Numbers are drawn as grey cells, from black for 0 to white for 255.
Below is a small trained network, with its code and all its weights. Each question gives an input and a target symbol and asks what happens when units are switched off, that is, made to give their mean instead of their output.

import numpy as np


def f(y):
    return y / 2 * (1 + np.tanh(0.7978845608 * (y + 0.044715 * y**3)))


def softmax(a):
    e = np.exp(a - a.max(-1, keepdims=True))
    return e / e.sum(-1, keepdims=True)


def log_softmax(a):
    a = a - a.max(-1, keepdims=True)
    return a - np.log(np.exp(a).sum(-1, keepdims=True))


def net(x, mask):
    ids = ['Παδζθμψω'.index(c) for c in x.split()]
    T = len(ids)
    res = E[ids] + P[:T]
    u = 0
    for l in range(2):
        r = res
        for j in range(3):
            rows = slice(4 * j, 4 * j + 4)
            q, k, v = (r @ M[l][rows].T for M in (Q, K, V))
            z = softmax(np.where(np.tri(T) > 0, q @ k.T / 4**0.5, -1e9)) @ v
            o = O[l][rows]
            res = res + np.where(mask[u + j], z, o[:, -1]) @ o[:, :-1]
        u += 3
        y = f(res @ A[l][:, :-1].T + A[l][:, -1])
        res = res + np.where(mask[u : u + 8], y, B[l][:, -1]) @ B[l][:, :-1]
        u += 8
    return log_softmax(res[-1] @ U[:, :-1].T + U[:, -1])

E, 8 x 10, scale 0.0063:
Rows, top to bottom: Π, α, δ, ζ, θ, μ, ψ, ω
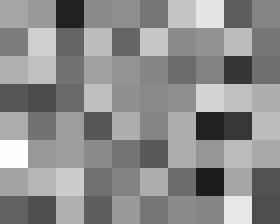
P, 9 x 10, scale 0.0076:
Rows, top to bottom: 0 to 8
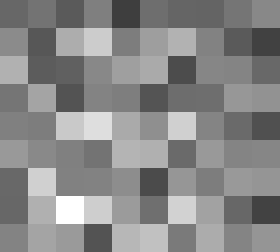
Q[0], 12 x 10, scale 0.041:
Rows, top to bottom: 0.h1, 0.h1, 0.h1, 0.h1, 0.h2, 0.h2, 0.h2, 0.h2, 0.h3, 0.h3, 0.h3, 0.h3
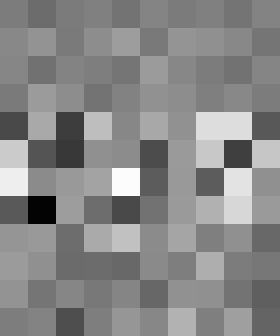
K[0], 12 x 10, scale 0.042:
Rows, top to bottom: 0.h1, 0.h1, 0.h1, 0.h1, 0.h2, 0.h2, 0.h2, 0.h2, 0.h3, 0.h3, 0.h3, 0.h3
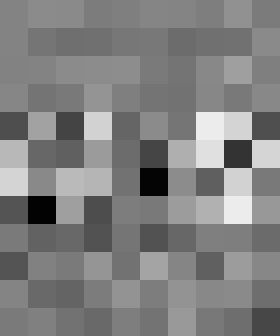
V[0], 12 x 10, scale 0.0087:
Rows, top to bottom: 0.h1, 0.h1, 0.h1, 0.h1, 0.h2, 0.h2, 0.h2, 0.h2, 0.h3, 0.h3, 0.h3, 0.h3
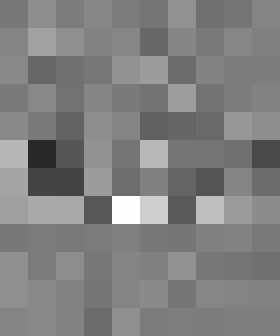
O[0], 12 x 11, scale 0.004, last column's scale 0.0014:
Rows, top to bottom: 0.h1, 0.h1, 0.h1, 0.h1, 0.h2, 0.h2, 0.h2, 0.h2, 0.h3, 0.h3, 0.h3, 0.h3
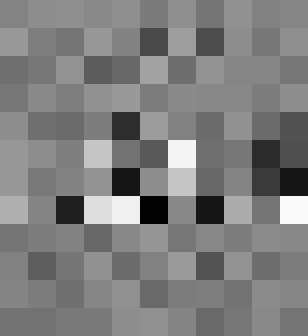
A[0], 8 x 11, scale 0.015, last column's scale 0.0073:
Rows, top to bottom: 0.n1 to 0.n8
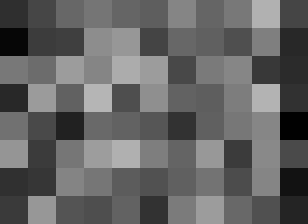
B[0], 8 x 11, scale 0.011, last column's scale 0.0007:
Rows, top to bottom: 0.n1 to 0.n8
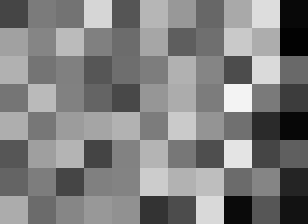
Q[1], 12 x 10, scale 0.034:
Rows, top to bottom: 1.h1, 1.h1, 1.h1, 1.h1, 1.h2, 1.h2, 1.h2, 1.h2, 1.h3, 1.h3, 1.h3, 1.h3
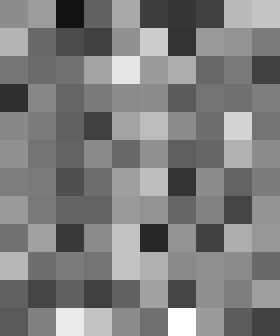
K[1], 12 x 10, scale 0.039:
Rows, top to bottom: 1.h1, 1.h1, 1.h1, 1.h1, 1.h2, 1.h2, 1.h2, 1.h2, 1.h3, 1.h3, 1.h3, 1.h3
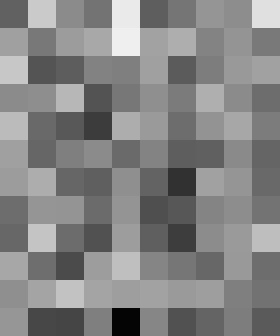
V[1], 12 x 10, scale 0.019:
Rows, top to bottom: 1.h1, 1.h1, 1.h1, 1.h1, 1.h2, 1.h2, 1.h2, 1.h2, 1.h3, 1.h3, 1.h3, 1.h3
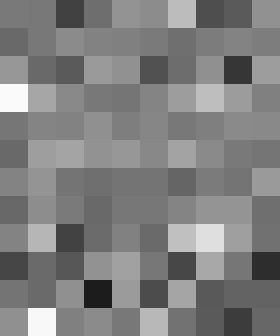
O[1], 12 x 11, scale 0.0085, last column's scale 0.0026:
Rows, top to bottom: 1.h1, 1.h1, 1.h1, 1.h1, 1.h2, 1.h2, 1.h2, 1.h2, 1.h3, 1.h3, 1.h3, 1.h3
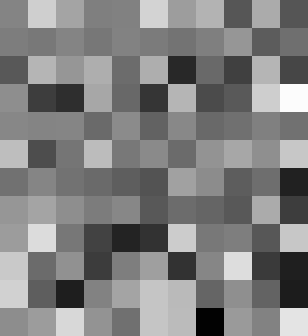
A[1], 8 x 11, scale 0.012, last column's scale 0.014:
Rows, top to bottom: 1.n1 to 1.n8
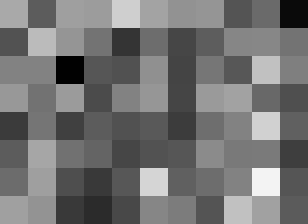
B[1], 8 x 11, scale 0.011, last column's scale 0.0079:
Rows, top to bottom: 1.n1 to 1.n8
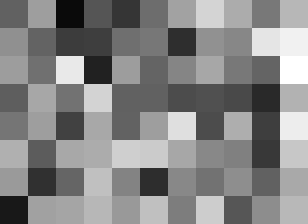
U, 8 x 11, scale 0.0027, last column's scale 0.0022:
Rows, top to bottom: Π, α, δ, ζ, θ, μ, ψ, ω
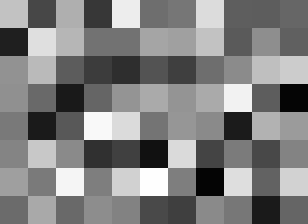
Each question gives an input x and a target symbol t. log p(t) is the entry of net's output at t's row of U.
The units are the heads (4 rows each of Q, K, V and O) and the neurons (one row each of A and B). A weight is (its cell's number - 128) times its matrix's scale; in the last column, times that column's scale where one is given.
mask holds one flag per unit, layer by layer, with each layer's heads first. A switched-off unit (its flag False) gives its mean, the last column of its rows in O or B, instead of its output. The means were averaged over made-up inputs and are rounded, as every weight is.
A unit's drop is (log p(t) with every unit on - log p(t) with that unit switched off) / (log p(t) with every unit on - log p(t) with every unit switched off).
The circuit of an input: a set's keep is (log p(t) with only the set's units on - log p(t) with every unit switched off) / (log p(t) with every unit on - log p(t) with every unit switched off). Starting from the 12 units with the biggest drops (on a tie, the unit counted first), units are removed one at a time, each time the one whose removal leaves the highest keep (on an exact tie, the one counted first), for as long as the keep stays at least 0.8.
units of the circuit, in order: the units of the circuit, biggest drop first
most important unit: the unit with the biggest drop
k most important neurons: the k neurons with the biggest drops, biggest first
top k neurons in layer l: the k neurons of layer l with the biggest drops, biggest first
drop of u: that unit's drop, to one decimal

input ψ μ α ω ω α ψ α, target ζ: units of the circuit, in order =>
[1.n1, 1.h3, 1.h1, 1.h2]
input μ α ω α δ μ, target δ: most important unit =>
0.h2
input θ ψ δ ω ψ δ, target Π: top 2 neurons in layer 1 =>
[1.n3, 1.n5]
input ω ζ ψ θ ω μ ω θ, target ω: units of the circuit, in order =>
[1.n4, 1.h3, 1.h1, 0.n3]
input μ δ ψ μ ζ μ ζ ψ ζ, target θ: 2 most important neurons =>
[0.n3, 1.n7]
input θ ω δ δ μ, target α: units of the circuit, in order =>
[1.h1, 0.n1, 1.h3, 1.n1]
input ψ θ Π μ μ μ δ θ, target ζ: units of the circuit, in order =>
[1.n1, 1.h3, 1.h2]
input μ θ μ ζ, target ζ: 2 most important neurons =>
[1.n5, 1.n6]
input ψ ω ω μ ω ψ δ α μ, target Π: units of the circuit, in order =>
[1.h3, 0.h2, 1.n3, 1.n5]
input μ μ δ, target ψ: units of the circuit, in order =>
[0.n6, 1.h3]
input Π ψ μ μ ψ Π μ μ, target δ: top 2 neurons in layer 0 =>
[0.n8, 0.n6]
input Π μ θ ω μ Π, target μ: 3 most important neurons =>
[1.n5, 0.n5, 1.n3]
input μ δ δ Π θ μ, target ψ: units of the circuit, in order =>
[0.h2, 1.h3]
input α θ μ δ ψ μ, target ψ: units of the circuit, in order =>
[0.h2, 1.h3, 1.n1]
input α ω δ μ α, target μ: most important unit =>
0.n4
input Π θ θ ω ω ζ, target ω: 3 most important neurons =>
[1.n4, 0.n6, 0.n3]
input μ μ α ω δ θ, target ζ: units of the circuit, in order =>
[1.h3, 1.n1, 0.n6, 0.h2]
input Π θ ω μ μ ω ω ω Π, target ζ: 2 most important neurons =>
[1.n1, 0.n6]
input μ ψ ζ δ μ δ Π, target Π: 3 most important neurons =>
[1.n3, 1.n6, 1.n2]
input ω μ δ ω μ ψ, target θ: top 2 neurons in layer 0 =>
[0.n3, 0.n6]
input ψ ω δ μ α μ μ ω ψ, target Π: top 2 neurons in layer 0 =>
[0.n3, 0.n6]
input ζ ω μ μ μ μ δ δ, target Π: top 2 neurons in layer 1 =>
[1.n6, 1.n2]
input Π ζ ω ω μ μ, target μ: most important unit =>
1.h1
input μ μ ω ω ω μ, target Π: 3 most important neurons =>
[0.n3, 1.n3, 1.n5]
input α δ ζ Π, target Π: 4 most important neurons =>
[1.n3, 1.n6, 1.n2, 0.n8]
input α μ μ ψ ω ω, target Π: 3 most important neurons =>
[0.n3, 1.n3, 1.n5]
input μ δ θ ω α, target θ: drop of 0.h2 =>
0.3
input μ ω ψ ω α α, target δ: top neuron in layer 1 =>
[1.n2]
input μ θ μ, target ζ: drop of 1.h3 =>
1.4
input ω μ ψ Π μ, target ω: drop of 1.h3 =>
0.7
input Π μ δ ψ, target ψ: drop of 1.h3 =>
1.0
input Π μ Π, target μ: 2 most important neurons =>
[1.n5, 1.n3]
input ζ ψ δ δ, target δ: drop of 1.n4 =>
0.0
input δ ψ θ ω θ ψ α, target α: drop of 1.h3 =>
0.3
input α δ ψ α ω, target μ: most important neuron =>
[0.n4]
